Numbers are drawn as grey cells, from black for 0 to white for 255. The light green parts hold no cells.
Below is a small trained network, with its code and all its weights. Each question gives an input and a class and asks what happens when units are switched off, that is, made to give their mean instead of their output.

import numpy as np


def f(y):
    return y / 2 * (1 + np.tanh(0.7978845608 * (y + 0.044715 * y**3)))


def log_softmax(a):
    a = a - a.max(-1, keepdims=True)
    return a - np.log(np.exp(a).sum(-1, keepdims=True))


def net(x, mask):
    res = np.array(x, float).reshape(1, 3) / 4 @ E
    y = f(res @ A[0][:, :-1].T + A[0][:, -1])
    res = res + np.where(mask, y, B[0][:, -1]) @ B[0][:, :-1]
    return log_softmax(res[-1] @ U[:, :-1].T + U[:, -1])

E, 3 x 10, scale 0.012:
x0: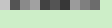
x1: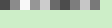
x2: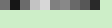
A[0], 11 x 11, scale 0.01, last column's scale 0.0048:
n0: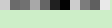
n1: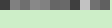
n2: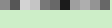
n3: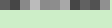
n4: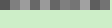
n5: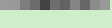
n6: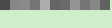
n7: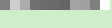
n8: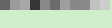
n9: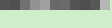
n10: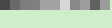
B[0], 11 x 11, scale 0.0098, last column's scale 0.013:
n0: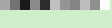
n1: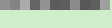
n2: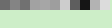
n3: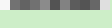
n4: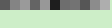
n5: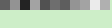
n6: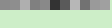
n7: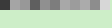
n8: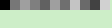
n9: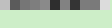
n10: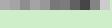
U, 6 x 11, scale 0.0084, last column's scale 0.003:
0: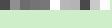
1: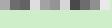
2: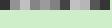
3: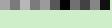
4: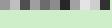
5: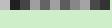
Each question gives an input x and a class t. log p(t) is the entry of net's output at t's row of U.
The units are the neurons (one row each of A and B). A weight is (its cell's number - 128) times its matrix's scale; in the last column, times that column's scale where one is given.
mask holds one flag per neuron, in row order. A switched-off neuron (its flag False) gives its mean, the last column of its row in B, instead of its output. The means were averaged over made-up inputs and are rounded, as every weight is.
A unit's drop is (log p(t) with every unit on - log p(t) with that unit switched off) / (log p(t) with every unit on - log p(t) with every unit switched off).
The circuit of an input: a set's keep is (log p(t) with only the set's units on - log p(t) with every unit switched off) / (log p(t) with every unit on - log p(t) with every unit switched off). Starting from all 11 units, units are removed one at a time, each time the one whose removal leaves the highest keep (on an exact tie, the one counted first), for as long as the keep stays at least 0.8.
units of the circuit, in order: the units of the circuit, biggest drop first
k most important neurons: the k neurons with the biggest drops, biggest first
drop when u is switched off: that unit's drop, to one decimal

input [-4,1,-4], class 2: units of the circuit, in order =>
(n2, n8)
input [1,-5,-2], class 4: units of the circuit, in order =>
(n2, n5)
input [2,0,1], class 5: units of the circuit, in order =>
(n2, n10)
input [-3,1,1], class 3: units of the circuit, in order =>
(n0, n2)
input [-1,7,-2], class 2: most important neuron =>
(n0)
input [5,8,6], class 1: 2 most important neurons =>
(n2, n0)
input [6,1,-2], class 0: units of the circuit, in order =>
(n2, n9)
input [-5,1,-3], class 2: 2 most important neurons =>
(n2, n0)
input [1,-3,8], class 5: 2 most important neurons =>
(n2, n7)
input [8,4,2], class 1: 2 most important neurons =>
(n2, n8)
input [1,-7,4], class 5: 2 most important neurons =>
(n2, n10)
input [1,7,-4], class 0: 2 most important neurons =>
(n2, n9)
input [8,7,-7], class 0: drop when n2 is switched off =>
0.8
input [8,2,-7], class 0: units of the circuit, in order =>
(n2)
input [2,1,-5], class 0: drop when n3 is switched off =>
0.1
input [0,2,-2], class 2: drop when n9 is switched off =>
-0.1
